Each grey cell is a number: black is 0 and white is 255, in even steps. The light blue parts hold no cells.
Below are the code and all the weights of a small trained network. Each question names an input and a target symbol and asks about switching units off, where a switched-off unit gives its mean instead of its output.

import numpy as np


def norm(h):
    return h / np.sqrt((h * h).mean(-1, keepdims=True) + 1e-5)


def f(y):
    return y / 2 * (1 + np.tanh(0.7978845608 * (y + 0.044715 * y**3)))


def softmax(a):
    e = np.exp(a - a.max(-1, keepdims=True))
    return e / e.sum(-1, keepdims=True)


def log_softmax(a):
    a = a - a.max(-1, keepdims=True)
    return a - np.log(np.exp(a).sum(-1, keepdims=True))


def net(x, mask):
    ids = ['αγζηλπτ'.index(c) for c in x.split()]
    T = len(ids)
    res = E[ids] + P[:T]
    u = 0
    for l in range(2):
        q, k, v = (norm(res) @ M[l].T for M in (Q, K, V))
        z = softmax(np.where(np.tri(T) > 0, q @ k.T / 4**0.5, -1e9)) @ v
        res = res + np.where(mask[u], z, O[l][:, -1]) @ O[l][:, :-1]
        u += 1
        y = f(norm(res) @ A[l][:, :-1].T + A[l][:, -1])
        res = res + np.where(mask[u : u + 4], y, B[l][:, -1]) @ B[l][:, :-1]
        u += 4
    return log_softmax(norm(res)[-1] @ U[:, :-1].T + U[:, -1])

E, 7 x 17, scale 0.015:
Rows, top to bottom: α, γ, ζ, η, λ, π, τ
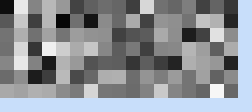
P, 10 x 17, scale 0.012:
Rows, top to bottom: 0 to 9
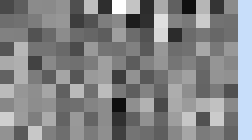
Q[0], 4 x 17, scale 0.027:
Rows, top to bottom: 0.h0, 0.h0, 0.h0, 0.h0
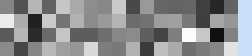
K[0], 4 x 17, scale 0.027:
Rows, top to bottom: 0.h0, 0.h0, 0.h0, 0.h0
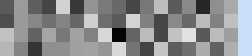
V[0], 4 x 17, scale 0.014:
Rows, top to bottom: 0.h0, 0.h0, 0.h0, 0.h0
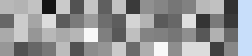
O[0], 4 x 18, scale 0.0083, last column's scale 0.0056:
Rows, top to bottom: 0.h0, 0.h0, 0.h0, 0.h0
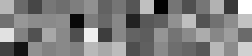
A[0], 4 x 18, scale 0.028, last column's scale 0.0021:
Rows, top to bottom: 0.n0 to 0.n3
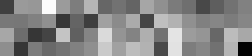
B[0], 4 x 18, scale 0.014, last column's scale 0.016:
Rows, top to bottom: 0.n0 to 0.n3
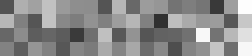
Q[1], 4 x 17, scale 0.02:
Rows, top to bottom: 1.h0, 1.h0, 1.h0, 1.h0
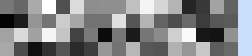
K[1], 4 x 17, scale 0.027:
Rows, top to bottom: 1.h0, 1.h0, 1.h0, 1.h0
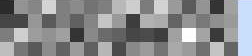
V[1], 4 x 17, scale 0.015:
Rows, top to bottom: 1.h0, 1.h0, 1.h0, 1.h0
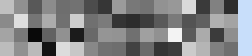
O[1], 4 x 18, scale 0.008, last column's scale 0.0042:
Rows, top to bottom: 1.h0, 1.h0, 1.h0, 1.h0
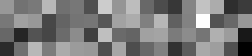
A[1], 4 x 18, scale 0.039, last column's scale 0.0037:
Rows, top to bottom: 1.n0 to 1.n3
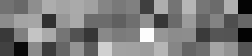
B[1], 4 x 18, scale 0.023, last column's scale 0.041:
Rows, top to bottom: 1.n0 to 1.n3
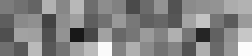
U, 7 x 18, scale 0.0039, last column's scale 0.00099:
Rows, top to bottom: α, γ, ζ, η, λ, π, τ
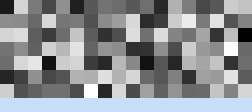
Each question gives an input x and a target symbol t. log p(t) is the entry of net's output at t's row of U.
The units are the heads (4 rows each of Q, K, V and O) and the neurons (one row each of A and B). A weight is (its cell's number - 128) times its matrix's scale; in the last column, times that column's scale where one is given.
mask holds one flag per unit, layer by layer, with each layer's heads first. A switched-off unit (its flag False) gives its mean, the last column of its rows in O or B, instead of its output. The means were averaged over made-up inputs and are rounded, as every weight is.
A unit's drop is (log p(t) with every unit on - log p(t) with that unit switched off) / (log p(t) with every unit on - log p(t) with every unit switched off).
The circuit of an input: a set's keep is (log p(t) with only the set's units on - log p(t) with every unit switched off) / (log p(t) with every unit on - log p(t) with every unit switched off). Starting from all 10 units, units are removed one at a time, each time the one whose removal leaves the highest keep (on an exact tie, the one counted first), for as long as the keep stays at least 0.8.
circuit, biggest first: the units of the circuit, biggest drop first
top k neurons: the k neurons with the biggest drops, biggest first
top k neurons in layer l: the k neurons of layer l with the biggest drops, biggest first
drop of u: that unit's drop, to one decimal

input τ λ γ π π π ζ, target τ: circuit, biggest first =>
[0.h0, 1.n3]
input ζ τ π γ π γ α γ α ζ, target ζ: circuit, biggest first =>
[0.h0, 1.n3, 1.h0]
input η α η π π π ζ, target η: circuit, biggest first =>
[0.h0, 1.n0]
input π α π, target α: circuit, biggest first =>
[1.h0, 0.h0, 1.n3]
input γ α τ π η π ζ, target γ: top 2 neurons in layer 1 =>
[1.n3, 1.n2]
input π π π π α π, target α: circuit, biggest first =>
[1.n3]
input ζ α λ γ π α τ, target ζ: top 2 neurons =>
[1.n3, 1.n2]
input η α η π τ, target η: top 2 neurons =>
[1.n0, 1.n3]
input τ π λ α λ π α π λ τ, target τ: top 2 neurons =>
[1.n3, 0.n2]
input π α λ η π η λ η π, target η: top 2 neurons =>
[1.n3, 1.n2]
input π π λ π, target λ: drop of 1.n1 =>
0.5
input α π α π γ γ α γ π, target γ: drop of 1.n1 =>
0.0
